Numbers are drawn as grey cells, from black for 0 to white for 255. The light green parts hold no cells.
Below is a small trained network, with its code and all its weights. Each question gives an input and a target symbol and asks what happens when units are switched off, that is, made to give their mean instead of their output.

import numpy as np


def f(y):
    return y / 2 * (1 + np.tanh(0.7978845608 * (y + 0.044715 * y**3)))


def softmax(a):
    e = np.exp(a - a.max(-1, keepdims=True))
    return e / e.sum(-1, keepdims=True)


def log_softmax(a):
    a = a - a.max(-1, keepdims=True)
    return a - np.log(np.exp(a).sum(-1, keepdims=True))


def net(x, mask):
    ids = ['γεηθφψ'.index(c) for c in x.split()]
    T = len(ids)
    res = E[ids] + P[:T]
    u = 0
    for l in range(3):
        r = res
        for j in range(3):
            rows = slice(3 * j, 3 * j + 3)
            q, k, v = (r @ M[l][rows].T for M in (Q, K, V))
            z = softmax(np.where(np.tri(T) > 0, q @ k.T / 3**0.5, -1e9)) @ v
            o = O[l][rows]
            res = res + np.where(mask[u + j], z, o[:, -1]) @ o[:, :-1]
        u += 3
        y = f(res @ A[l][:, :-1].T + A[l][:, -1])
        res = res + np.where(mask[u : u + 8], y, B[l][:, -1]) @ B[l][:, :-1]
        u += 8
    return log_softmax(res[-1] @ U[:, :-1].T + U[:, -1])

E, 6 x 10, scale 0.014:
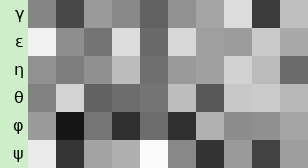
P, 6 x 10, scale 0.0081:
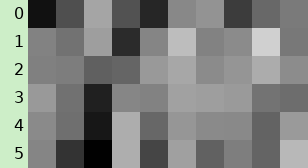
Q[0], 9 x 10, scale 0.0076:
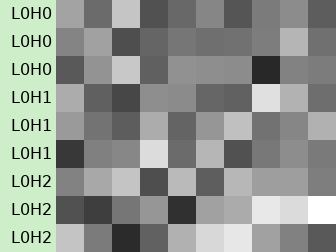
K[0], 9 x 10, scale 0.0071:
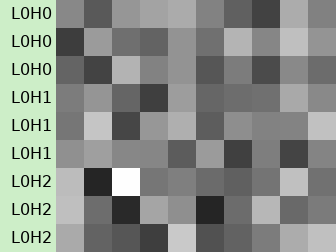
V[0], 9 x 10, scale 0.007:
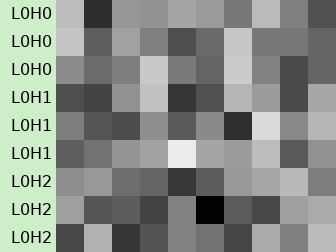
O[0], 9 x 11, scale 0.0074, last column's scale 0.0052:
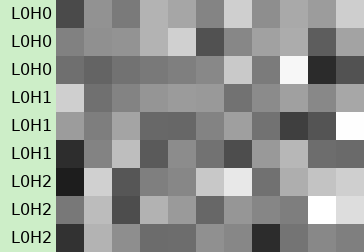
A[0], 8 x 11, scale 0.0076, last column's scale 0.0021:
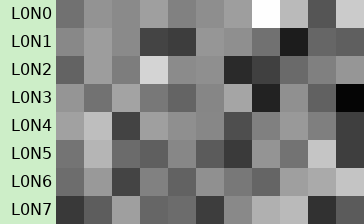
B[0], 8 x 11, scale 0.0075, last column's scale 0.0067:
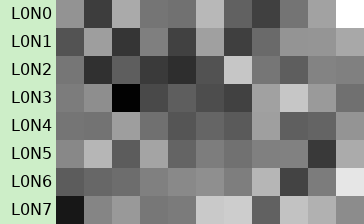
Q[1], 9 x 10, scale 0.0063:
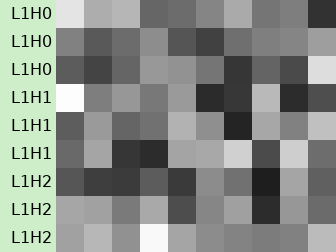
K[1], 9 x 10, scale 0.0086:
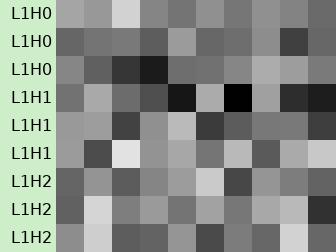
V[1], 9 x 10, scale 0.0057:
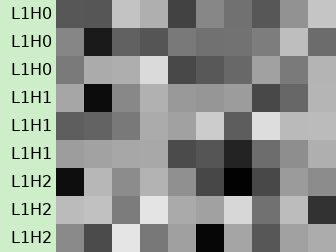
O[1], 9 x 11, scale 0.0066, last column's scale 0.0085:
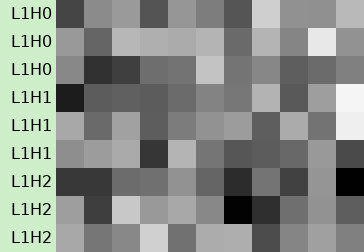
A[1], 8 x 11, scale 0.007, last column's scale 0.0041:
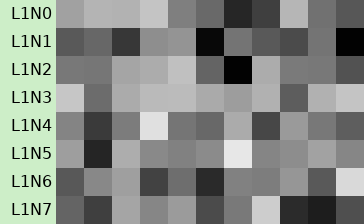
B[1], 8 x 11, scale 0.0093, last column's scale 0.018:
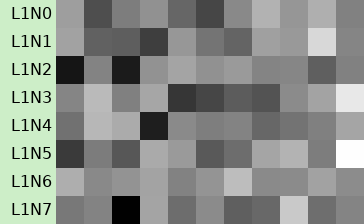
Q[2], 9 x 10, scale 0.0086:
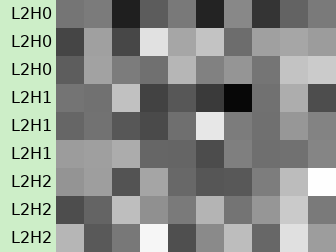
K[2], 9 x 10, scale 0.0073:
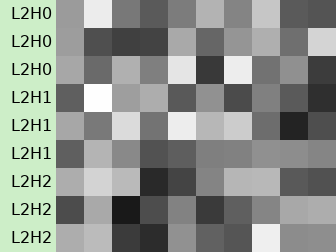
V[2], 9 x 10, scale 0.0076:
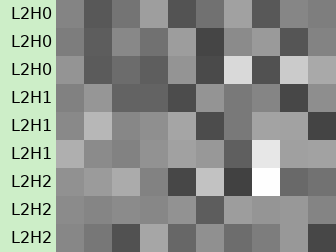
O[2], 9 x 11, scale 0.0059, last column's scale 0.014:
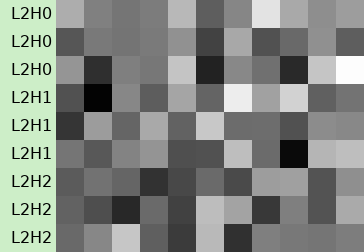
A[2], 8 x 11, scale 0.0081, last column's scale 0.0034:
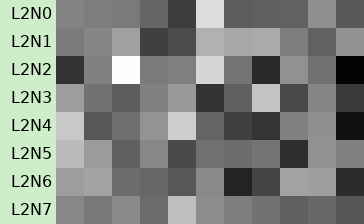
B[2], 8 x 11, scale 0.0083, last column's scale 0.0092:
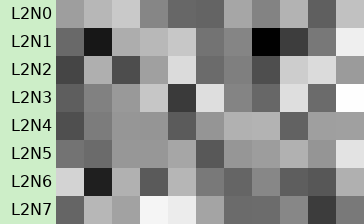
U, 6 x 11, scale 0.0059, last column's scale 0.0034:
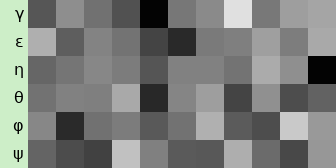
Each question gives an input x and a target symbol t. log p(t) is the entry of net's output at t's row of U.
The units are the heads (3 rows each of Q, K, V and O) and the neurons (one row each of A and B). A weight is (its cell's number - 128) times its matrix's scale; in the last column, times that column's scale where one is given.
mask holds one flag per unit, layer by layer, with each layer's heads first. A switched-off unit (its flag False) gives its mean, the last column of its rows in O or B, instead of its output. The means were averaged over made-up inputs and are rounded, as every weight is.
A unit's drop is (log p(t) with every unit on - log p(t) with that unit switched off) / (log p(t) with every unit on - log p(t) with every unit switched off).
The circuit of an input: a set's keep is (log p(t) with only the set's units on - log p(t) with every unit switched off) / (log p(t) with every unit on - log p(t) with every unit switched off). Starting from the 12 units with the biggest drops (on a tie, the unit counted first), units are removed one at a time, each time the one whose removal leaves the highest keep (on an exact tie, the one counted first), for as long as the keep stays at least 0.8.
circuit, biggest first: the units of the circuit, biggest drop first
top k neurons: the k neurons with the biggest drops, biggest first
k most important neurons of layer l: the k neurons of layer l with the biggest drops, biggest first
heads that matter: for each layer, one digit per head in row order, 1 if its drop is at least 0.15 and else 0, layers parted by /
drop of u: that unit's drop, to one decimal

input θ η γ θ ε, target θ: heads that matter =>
100 / 010 / 100
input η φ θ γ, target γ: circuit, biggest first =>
[L2N1]
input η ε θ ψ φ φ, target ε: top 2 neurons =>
[L0N7 L2N6]
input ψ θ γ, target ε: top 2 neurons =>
[L0N5 L1N3]
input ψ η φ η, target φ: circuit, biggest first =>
[L0N0 L2H2 L2H0]
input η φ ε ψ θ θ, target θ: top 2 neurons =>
[L0N1 L2N1]
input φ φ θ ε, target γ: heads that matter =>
011 / 000 / 001
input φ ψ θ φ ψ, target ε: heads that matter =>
100 / 010 / 001
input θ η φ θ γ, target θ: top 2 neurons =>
[L2N1 L2N0]
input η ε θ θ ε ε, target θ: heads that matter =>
100 / 000 / 100
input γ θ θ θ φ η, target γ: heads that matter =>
111 / 001 / 000
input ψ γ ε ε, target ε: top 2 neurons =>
[L1N3 L2N6]
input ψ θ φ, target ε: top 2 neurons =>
[L0N7 L0N5]
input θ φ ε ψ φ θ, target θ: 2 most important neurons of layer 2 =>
[L2N0 L2N1]
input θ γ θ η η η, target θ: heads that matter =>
100 / 011 / 100
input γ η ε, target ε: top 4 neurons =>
[L2N6 L1N3 L0N6 L2N3]
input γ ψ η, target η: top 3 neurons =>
[L0N7 L2N2 L0N0]
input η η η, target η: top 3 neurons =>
[L2N2 L0N7 L0N0]
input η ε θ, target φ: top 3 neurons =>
[L1N5 L2N1 L1N3]
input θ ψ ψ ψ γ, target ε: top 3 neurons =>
[L0N1 L0N6 L1N5]
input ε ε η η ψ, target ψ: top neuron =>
[L1N2]
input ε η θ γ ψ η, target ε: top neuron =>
[L1N5]
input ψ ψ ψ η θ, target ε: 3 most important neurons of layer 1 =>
[L1N5 L1N4 L1N0]
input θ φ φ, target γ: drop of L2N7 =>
0.0
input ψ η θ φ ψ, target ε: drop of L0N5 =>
0.1
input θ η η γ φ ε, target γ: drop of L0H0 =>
0.2
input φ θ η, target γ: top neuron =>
[L2N1]
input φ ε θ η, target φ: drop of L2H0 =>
-0.1
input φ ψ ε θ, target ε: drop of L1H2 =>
0.2
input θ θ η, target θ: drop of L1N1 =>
-0.1
